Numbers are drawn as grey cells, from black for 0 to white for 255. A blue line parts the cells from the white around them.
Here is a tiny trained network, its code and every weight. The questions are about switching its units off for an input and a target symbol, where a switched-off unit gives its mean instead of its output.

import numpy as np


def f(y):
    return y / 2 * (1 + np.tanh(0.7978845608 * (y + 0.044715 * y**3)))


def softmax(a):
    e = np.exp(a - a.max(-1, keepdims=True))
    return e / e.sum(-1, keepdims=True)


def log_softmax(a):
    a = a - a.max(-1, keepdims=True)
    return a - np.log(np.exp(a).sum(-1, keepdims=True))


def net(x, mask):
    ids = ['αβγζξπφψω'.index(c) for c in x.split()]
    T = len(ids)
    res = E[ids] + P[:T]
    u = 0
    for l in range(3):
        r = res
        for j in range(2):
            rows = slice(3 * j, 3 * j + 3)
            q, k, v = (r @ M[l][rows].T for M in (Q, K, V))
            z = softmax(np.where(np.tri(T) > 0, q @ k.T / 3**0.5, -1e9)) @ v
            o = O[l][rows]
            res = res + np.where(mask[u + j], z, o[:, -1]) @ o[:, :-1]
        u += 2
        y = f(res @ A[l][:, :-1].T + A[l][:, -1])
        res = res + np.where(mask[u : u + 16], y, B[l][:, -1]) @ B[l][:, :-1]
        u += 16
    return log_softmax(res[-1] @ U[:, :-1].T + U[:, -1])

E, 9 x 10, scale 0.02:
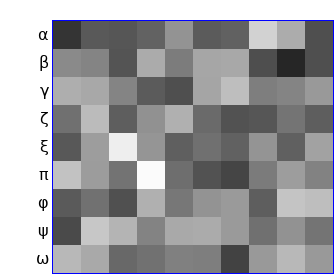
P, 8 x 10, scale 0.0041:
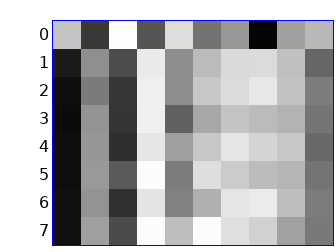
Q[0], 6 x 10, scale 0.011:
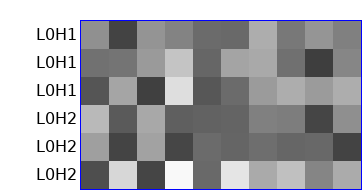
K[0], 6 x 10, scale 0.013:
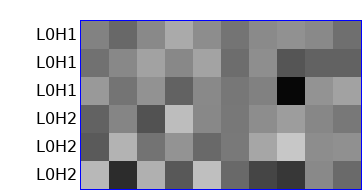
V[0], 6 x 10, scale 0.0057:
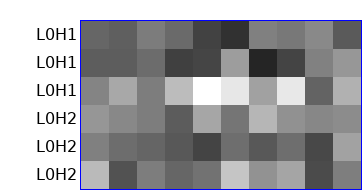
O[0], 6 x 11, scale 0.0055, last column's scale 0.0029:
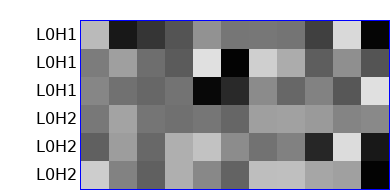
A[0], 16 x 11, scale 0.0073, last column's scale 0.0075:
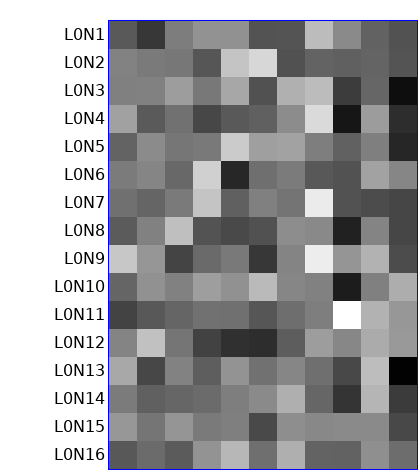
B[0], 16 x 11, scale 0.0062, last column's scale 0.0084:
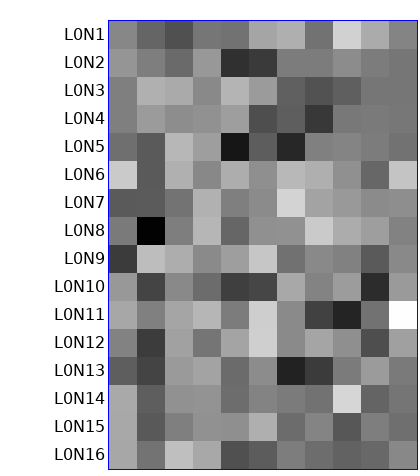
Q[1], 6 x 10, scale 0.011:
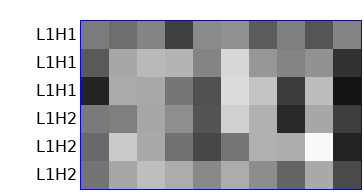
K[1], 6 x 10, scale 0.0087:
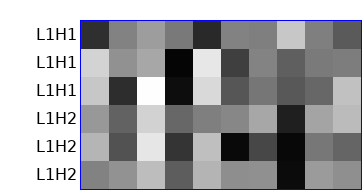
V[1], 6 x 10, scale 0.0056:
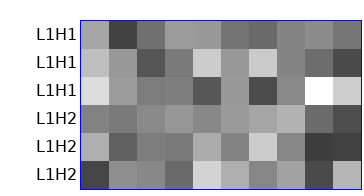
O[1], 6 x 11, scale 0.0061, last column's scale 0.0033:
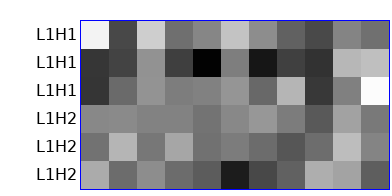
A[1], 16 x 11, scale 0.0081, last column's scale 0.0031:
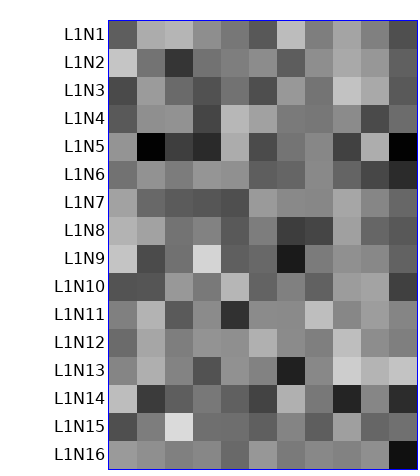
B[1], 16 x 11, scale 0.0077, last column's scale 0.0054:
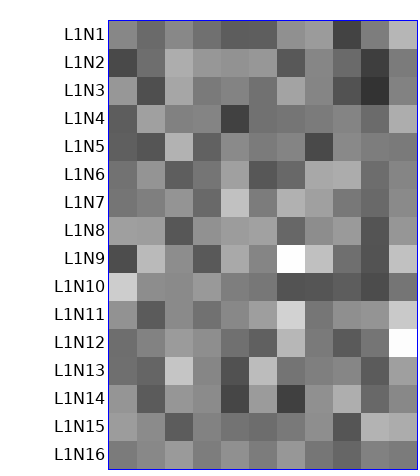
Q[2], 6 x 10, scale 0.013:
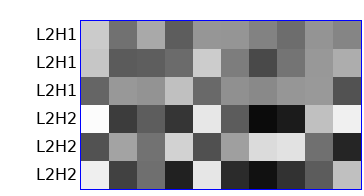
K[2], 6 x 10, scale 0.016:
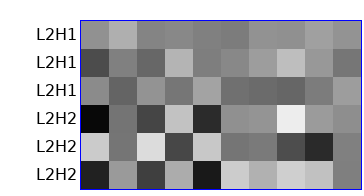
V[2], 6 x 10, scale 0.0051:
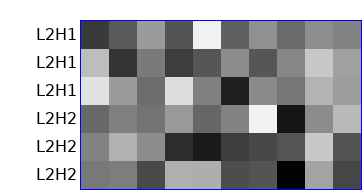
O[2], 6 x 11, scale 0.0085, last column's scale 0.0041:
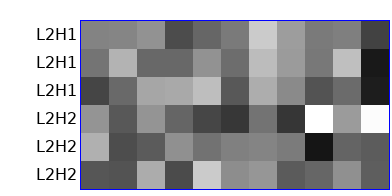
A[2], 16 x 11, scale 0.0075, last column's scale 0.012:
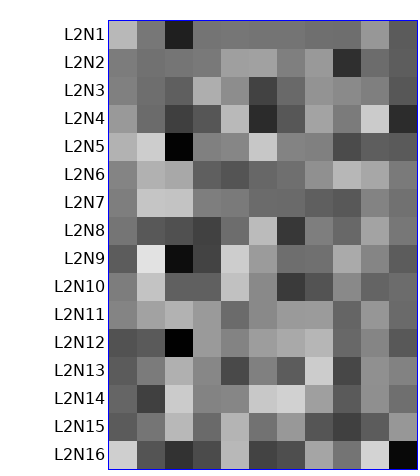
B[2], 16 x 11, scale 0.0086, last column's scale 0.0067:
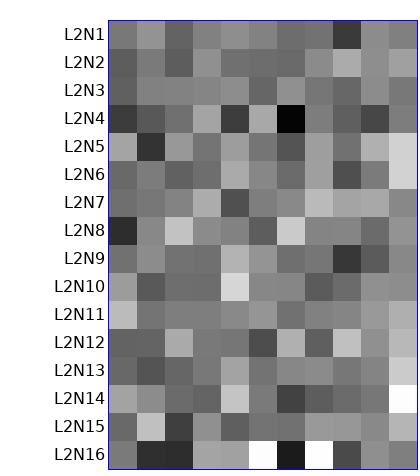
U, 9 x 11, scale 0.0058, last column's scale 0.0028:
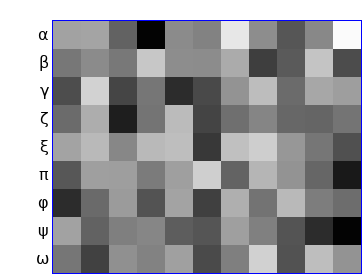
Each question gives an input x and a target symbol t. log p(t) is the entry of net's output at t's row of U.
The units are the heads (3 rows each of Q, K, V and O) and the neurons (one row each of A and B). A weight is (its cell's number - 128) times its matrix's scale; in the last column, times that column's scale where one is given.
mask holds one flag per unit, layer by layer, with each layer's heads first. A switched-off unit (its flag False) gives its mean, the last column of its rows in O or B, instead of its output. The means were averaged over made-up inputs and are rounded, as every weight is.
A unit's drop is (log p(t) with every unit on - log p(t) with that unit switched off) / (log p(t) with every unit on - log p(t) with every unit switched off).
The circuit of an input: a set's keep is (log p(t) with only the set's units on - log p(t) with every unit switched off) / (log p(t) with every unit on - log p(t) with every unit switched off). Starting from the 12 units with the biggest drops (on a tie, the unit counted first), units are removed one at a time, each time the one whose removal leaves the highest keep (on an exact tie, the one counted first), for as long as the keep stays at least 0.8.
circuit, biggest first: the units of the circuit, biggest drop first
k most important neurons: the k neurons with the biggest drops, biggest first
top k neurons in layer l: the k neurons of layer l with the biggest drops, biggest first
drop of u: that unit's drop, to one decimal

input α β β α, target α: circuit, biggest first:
(L2H1 L0H1 L1N5)
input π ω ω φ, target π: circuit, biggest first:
(L2H2 L1H1 L0H1 L1H2)
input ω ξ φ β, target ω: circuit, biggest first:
(L2H2 L2N5 L1H1)
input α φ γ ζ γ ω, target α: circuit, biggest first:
(L2H1 L0H1 L1N5)
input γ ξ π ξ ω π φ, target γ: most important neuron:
(L2N14)
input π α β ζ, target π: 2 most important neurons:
(L1N9 L2N14)
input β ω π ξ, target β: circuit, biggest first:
(L1H2 L1H1 L2H1)
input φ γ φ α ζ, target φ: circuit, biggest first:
(L2H2 L0N11)
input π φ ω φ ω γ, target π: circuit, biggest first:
(L2H2 L1H1 L1H2 L2H1)
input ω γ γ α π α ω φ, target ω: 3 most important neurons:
(L2N5 L1N13 L1N11)
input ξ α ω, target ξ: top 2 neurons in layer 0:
(L0N8 L0N11)
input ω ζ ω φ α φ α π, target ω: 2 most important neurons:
(L2N5 L1N13)
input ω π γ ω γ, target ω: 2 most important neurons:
(L2N5 L1N13)
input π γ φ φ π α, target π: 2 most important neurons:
(L1N9 L0N11)
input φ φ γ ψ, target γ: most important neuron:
(L2N15)
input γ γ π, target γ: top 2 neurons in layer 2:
(L2N14 L2N5)
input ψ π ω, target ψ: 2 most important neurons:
(L1N4 L1N12)
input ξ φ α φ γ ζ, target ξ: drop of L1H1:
1.1
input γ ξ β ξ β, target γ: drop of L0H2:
0.2
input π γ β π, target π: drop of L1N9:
0.1
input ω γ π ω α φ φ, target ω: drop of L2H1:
0.1
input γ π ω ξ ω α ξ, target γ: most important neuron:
(L2N5)
